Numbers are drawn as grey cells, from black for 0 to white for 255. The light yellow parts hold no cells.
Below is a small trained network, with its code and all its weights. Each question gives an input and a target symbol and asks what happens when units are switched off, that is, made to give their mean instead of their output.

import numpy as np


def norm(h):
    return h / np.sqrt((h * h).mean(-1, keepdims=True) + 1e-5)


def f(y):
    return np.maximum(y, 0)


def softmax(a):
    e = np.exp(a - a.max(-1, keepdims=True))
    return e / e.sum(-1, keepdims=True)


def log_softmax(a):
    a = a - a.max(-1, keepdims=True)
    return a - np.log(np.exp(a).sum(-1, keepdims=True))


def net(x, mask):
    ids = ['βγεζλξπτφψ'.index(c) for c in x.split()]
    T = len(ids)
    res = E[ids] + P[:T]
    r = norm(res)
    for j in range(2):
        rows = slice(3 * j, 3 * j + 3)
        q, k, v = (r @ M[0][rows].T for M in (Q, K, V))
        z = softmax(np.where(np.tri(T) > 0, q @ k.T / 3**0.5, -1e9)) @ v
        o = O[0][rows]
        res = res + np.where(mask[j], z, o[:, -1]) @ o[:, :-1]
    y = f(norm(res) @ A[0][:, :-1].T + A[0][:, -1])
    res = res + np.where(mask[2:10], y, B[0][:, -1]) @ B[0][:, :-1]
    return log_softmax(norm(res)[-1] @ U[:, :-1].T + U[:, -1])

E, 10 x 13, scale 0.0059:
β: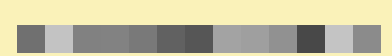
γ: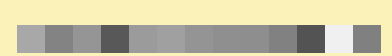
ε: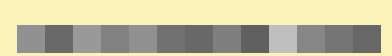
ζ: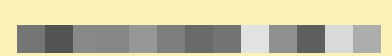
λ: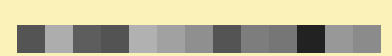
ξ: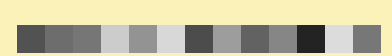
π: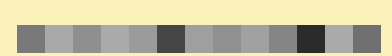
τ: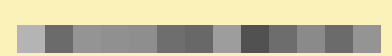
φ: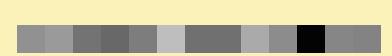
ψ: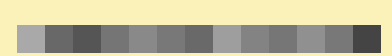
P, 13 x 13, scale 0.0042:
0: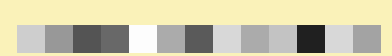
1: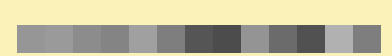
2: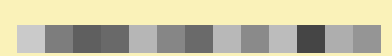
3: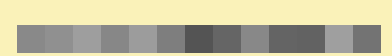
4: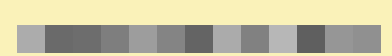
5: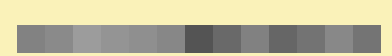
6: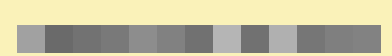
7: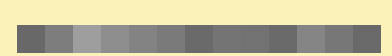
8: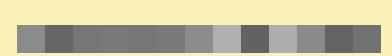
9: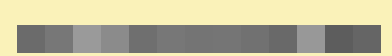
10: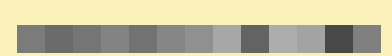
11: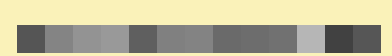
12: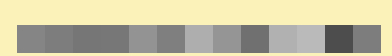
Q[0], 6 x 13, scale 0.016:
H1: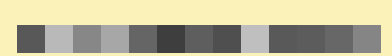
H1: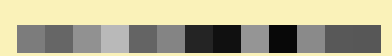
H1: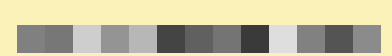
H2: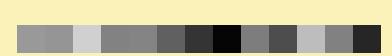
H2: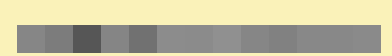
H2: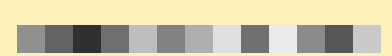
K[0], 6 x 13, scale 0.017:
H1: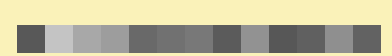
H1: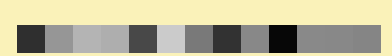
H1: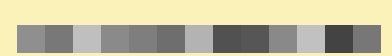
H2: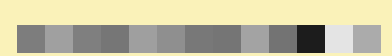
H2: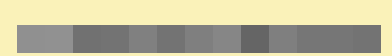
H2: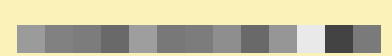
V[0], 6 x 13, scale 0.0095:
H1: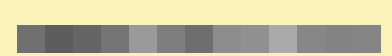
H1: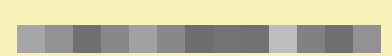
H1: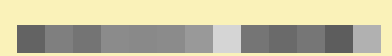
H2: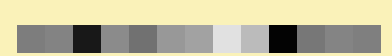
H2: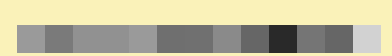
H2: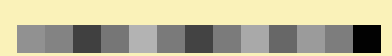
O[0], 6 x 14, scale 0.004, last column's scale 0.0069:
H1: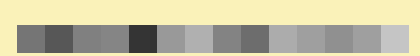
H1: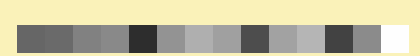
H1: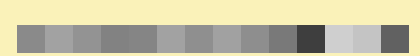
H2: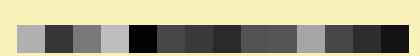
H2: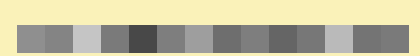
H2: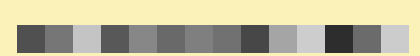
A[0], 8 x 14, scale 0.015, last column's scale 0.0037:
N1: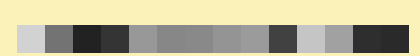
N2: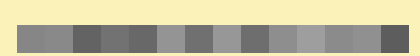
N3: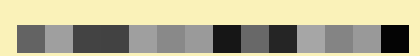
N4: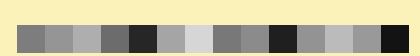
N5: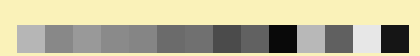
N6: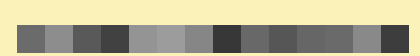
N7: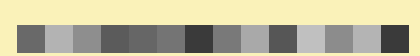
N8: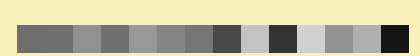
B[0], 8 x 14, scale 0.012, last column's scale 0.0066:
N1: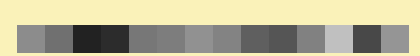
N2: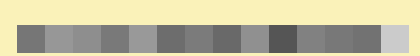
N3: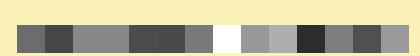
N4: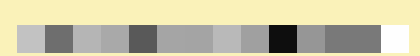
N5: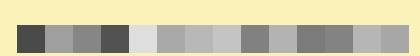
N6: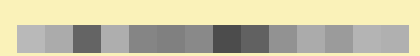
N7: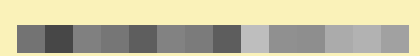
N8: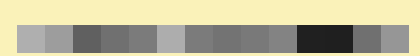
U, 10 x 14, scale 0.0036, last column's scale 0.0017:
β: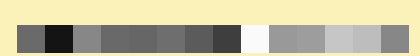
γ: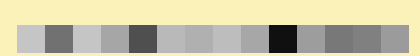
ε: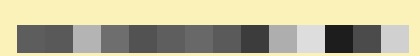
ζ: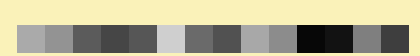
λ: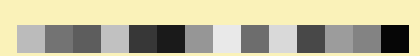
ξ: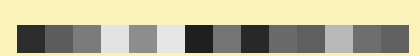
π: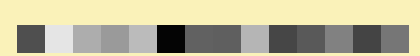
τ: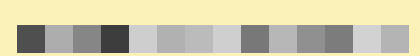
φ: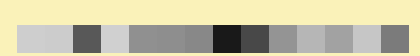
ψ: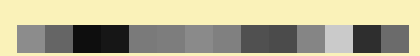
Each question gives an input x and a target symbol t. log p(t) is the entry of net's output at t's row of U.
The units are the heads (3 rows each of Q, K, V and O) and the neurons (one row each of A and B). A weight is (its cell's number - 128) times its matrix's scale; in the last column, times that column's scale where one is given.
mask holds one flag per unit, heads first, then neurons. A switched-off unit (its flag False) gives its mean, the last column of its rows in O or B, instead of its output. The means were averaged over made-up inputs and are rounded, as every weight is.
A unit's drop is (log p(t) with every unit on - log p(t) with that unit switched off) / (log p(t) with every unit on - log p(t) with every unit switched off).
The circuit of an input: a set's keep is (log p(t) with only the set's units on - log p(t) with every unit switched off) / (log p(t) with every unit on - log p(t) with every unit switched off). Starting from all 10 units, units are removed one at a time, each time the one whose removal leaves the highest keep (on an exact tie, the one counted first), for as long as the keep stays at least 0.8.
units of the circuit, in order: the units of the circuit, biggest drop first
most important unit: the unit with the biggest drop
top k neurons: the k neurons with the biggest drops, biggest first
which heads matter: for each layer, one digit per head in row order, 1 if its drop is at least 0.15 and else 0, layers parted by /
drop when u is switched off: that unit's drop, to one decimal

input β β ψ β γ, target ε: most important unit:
H2
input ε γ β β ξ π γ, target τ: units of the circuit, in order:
H2; N4
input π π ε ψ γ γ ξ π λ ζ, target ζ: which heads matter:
10
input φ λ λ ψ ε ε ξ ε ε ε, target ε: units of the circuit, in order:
N4; H2
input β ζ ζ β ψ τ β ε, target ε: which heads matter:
00
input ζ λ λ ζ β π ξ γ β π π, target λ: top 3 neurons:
N4; N2; N5
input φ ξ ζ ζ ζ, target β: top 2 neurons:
N4; N5
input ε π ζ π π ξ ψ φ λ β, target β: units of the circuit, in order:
N7; H1
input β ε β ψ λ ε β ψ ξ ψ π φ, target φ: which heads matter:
00
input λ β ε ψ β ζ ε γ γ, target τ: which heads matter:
01
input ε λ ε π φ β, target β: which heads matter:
00
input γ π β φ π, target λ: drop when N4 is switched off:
0.9
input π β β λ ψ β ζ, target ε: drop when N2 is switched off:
0.0
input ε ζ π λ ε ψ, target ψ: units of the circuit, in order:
N1
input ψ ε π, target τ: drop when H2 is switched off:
0.3
